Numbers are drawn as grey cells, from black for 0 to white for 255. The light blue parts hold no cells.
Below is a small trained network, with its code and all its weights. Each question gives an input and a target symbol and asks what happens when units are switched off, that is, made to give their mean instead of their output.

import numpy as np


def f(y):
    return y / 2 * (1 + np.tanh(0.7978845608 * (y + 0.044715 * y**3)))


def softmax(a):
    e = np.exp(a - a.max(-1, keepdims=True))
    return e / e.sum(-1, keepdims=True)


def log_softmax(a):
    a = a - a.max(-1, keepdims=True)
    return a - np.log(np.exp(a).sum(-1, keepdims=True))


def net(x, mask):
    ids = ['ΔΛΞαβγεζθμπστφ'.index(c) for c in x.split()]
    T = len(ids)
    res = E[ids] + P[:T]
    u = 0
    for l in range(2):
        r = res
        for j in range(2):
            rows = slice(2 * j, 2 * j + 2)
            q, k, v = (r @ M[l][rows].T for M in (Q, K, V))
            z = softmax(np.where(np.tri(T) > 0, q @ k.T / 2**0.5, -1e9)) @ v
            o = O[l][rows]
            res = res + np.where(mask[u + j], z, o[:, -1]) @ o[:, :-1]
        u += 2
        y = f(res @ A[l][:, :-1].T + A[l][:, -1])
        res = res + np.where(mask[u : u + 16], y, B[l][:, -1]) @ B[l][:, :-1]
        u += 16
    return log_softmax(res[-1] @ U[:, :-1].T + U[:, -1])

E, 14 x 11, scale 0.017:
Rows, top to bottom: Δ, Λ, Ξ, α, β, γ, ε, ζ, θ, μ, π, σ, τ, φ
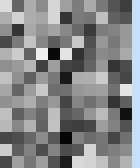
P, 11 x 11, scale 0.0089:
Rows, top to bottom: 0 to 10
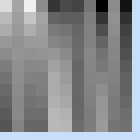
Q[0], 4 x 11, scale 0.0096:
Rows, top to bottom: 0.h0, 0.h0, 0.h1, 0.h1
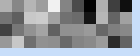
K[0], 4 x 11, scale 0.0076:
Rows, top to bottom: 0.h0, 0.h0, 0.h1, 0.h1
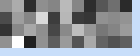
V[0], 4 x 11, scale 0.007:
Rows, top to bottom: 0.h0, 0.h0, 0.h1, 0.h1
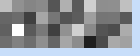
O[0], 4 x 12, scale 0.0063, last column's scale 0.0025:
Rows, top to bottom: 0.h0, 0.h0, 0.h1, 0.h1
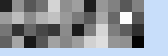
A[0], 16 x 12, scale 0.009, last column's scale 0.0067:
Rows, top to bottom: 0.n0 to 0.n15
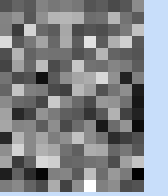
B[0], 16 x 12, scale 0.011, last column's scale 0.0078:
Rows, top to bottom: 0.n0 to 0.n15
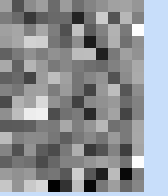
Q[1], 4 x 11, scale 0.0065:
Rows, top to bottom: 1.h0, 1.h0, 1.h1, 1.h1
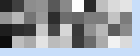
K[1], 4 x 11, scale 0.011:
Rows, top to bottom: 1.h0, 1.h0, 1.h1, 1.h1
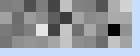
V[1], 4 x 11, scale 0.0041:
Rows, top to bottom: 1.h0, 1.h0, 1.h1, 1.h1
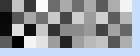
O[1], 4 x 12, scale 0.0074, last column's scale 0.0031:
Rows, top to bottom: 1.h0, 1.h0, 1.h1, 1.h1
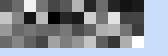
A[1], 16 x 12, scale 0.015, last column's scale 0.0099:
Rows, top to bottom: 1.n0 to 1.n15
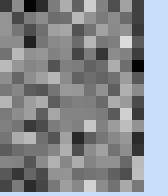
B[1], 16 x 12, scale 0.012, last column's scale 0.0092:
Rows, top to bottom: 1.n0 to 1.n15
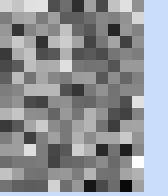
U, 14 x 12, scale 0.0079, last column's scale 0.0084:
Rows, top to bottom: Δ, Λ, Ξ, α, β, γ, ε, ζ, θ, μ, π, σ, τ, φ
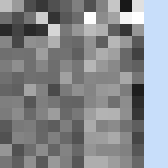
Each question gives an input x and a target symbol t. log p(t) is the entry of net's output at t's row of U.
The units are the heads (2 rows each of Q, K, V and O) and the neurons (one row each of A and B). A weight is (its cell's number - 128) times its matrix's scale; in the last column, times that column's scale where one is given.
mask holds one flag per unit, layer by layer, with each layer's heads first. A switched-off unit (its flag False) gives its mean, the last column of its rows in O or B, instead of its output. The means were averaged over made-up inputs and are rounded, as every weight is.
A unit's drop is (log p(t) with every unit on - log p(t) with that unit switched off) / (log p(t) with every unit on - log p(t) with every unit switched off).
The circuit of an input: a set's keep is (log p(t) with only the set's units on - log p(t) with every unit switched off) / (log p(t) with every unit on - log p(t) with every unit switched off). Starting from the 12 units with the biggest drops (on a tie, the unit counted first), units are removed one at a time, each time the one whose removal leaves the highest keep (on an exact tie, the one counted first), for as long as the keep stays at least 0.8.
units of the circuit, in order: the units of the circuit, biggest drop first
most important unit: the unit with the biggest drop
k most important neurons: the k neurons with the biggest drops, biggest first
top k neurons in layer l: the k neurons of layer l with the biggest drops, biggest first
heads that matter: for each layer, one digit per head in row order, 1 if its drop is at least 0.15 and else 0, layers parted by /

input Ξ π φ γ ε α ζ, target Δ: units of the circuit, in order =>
0.n3, 1.n8
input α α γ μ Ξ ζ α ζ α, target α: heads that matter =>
11 / 01
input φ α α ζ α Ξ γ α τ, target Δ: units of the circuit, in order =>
0.n15
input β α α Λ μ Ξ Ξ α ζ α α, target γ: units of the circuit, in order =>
1.h0, 1.n9
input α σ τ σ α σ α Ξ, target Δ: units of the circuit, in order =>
0.n2, 1.n8
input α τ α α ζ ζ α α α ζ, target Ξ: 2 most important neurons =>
0.n3, 0.n2
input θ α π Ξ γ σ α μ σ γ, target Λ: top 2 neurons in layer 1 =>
1.n8, 1.n15
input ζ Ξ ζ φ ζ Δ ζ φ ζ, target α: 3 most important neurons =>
1.n0, 1.n15, 1.n10
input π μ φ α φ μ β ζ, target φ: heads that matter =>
10 / 10
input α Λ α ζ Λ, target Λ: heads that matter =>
01 / 10
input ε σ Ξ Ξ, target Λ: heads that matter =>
11 / 00
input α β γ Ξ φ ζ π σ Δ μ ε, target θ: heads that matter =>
01 / 10
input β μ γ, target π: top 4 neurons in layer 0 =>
0.n4, 0.n8, 0.n14, 0.n13
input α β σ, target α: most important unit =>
0.h1
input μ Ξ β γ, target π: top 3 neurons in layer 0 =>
0.n8, 0.n4, 0.n14
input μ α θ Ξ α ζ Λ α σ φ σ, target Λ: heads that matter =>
10 / 01
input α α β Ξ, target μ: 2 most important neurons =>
1.n11, 0.n9
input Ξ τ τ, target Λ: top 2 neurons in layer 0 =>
0.n10, 0.n15
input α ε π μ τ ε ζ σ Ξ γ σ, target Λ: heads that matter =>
11 / 01
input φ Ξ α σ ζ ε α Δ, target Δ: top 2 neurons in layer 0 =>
0.n2, 0.n3
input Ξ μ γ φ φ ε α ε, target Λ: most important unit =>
0.n2
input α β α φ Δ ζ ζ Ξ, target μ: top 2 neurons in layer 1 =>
1.n11, 1.n14
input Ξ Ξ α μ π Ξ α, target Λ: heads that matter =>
11 / 00
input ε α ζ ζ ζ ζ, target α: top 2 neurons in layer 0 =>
0.n2, 0.n13
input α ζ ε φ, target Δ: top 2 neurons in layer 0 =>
0.n15, 0.n5
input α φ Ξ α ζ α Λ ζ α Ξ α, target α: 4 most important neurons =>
1.n0, 1.n15, 0.n6, 1.n10
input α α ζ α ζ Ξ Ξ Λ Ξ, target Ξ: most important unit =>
0.h0
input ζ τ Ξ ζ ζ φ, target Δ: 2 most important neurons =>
1.n8, 1.n10
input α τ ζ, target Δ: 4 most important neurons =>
0.n3, 1.n8, 1.n10, 0.n6
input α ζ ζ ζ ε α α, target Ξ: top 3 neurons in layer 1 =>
1.n15, 1.n10, 1.n3
